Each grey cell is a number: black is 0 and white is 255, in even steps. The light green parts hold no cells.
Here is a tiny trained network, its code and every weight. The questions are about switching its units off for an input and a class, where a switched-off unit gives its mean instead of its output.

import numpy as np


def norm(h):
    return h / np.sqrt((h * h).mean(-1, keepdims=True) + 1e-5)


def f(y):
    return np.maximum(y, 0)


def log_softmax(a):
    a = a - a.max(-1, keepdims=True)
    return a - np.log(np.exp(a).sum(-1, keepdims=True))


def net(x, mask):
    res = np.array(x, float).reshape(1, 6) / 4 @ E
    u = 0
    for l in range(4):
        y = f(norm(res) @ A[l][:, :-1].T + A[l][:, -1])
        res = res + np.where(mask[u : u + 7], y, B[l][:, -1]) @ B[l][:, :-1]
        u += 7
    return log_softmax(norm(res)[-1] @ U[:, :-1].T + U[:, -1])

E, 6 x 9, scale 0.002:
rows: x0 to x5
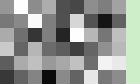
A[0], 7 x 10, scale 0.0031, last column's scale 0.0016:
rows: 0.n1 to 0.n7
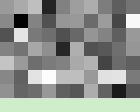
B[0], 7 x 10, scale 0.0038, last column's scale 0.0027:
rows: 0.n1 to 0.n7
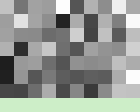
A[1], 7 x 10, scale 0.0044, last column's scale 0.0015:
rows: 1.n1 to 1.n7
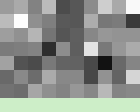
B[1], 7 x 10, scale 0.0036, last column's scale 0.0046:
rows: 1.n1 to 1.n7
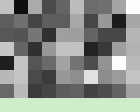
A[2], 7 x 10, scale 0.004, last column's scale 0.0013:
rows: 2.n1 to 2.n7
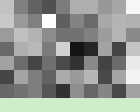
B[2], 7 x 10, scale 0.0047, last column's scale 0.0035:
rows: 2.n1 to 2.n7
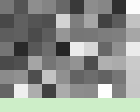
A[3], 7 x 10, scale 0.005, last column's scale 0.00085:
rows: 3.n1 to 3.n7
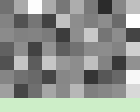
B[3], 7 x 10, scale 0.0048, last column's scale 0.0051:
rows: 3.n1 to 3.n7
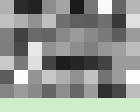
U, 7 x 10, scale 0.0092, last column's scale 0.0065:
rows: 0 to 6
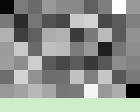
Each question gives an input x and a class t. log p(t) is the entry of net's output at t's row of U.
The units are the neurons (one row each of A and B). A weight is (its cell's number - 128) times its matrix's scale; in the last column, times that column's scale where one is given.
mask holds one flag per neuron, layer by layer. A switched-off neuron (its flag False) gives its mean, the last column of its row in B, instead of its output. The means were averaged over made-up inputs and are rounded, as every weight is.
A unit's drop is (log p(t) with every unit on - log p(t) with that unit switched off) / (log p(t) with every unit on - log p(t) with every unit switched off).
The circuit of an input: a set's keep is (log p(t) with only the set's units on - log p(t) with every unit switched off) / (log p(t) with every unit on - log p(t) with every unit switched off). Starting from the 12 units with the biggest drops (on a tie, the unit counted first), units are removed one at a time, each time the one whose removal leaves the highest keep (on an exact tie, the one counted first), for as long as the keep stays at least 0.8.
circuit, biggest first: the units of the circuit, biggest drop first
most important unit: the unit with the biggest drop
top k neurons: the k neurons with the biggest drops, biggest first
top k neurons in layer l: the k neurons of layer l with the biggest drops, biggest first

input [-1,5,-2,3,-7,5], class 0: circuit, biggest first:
(1.n5; 0.n7)
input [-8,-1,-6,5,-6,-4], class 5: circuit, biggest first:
(0.n2; 2.n7; 3.n6)
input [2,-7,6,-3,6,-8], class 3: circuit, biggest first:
(2.n2; 3.n7)
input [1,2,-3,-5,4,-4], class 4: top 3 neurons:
(3.n5; 1.n6; 1.n5)
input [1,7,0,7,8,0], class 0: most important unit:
0.n6
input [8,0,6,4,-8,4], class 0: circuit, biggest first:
(1.n5; 2.n5)
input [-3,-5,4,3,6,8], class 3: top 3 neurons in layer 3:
(3.n1; 3.n2; 3.n7)
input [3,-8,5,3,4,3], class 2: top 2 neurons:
(2.n4; 2.n1)
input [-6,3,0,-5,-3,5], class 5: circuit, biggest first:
(0.n2; 2.n7)
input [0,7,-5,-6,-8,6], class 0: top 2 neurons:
(1.n5; 0.n7)
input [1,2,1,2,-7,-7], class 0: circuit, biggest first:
(1.n5; 3.n2)
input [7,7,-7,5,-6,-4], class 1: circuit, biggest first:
(2.n4; 0.n2; 3.n2)
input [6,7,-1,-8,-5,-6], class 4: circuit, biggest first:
(3.n5; 1.n1; 1.n4)
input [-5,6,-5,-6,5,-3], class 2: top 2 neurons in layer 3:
(3.n1; 3.n6)
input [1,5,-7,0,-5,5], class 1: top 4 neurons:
(2.n4; 0.n6; 1.n1; 0.n1)
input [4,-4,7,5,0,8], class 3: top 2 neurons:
(1.n4; 2.n4)
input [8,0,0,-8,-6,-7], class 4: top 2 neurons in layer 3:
(3.n5; 3.n4)
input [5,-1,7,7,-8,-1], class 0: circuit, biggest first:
(1.n5; 2.n5)
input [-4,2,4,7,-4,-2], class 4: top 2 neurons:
(2.n4; 0.n4)
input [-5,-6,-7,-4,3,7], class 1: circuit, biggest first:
(2.n4; 1.n5)
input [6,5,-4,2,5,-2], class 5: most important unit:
1.n2
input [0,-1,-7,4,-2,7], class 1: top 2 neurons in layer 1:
(1.n1; 1.n6)
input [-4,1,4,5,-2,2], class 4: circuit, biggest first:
(2.n4)
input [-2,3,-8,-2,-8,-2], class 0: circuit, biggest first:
(1.n5; 0.n7)
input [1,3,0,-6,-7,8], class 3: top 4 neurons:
(1.n4; 0.n1; 0.n6; 3.n6)
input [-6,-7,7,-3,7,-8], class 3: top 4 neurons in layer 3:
(3.n7; 3.n1; 3.n2; 3.n3)
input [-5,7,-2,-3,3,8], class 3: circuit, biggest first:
(0.n1; 2.n6; 3.n2)
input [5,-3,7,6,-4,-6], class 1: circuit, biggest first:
(1.n1; 2.n2)
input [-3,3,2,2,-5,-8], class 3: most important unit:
2.n2
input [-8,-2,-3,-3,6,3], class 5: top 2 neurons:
(0.n2; 1.n5)
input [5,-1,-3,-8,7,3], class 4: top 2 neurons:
(3.n5; 1.n5)
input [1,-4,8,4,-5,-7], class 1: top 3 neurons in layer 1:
(1.n1; 1.n4; 1.n7)
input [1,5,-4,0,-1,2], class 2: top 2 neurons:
(3.n1; 1.n5)
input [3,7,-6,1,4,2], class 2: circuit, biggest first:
(3.n1)
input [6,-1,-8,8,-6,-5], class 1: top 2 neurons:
(2.n4; 0.n2)
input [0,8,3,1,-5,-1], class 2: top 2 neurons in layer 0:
(0.n4; 0.n6)
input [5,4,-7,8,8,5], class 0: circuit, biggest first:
(0.n6; 2.n4; 2.n3)
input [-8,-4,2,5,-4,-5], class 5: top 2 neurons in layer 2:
(2.n7; 2.n6)
